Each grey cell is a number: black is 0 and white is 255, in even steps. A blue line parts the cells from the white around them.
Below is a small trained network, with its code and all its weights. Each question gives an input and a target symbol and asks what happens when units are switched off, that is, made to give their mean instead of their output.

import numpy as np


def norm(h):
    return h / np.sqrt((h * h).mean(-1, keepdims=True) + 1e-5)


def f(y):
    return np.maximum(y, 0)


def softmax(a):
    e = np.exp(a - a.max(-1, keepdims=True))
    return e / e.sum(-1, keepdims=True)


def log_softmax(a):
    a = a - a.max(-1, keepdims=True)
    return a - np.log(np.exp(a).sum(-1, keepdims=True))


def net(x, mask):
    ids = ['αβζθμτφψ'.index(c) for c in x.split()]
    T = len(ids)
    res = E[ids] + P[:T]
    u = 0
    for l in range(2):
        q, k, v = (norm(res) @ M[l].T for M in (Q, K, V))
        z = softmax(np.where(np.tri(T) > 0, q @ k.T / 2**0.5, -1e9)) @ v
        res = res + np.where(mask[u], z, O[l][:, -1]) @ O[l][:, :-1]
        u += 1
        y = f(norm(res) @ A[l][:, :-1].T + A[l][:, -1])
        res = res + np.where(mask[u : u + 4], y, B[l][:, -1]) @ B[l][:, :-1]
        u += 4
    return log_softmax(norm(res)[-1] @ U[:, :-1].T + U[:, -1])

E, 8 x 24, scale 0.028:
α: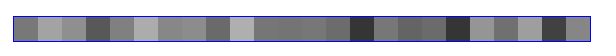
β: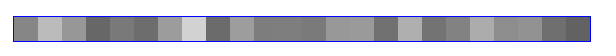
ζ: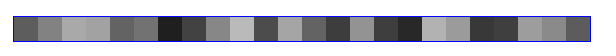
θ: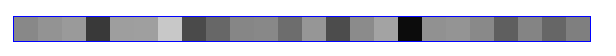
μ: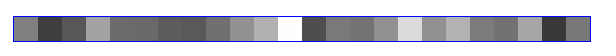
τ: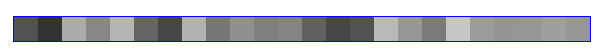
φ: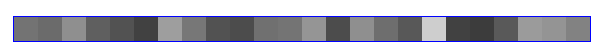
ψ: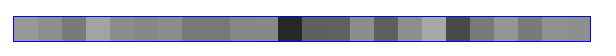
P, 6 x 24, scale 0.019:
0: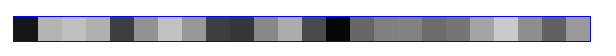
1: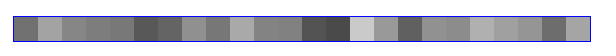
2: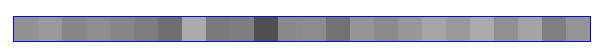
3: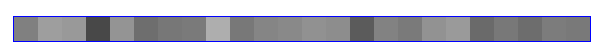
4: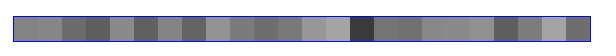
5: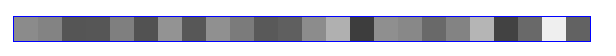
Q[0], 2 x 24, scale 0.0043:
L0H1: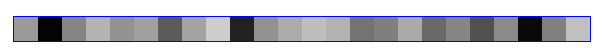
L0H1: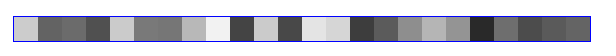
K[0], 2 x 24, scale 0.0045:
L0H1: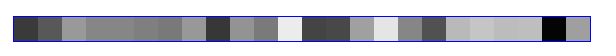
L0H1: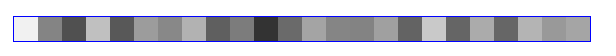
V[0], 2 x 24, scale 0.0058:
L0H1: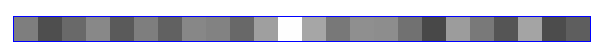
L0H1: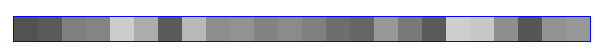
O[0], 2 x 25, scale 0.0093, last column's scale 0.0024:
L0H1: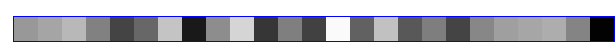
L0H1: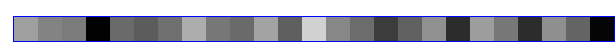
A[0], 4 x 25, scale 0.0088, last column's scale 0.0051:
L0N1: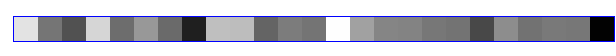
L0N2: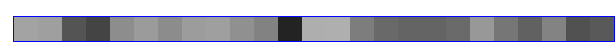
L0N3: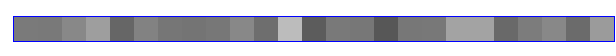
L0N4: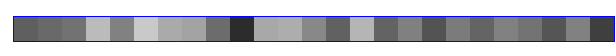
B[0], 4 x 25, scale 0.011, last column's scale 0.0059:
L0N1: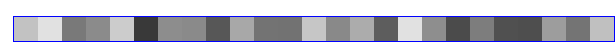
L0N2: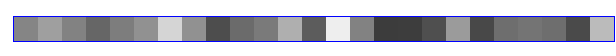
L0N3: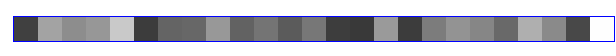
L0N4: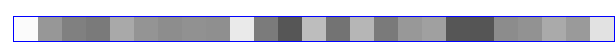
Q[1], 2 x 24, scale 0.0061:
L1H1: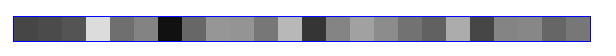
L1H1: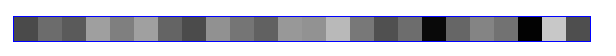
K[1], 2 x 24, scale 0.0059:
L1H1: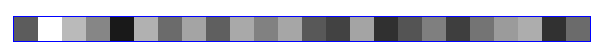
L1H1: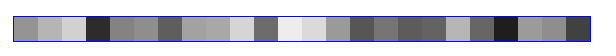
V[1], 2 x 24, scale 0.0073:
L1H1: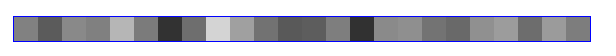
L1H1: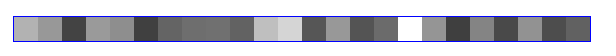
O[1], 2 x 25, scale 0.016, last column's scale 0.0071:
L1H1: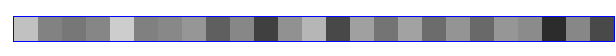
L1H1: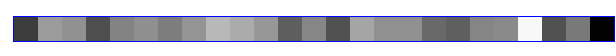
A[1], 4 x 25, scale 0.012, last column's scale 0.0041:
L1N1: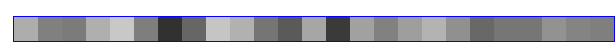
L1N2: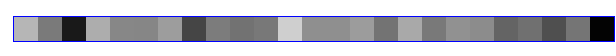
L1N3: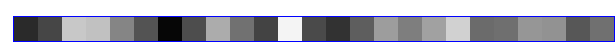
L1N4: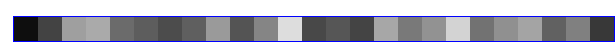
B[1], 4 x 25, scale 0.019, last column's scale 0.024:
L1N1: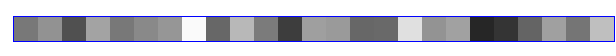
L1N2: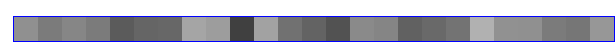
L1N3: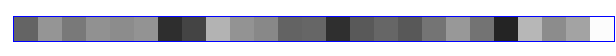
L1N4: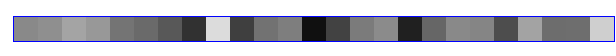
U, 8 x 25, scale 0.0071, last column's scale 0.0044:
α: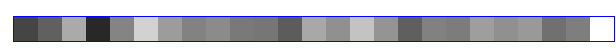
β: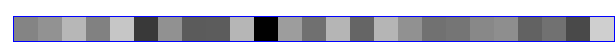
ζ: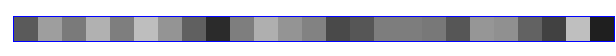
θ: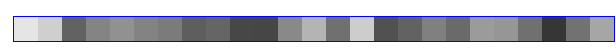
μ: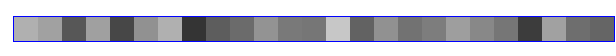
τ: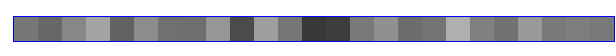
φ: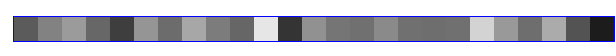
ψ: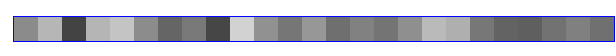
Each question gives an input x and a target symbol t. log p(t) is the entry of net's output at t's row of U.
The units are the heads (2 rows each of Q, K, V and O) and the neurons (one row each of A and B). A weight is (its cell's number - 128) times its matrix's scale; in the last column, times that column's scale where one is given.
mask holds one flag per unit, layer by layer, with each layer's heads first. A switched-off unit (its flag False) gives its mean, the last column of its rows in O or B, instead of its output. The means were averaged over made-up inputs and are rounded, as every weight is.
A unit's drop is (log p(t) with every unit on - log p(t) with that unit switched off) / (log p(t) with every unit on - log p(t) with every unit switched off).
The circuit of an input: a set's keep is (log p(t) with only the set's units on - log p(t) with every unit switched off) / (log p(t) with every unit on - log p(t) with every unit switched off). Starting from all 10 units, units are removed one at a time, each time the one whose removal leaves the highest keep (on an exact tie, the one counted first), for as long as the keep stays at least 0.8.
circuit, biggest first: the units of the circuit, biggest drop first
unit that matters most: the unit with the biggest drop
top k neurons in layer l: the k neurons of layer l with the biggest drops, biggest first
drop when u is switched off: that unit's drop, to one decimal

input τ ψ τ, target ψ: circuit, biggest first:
(L0H1; L1N4)
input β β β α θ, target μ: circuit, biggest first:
(L1N3; L1H1)
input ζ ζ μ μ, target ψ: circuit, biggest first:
(L0N1; L0H1)
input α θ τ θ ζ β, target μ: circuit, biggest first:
(L0N2; L1N3)
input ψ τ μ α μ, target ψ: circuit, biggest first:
(L0H1; L0N1; L1N4)
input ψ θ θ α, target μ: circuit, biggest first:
(L1N3; L1H1; L0N2)
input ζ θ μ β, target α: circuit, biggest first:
(L1H1; L1N3)
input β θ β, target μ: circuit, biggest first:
(L1H1; L1N3)
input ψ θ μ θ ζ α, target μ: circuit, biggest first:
(L0N2; L1N3)
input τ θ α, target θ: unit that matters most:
L1N3
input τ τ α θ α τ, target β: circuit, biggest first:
(L0H1; L1N3; L1H1)
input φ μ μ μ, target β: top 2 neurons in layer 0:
(L0N1; L0N4)
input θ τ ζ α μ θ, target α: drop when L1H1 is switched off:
0.7
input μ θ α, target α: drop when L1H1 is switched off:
0.7
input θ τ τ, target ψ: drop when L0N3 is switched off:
0.0
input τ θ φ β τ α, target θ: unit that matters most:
L1H1
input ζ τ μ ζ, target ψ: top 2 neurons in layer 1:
(L1N1; L1N2)
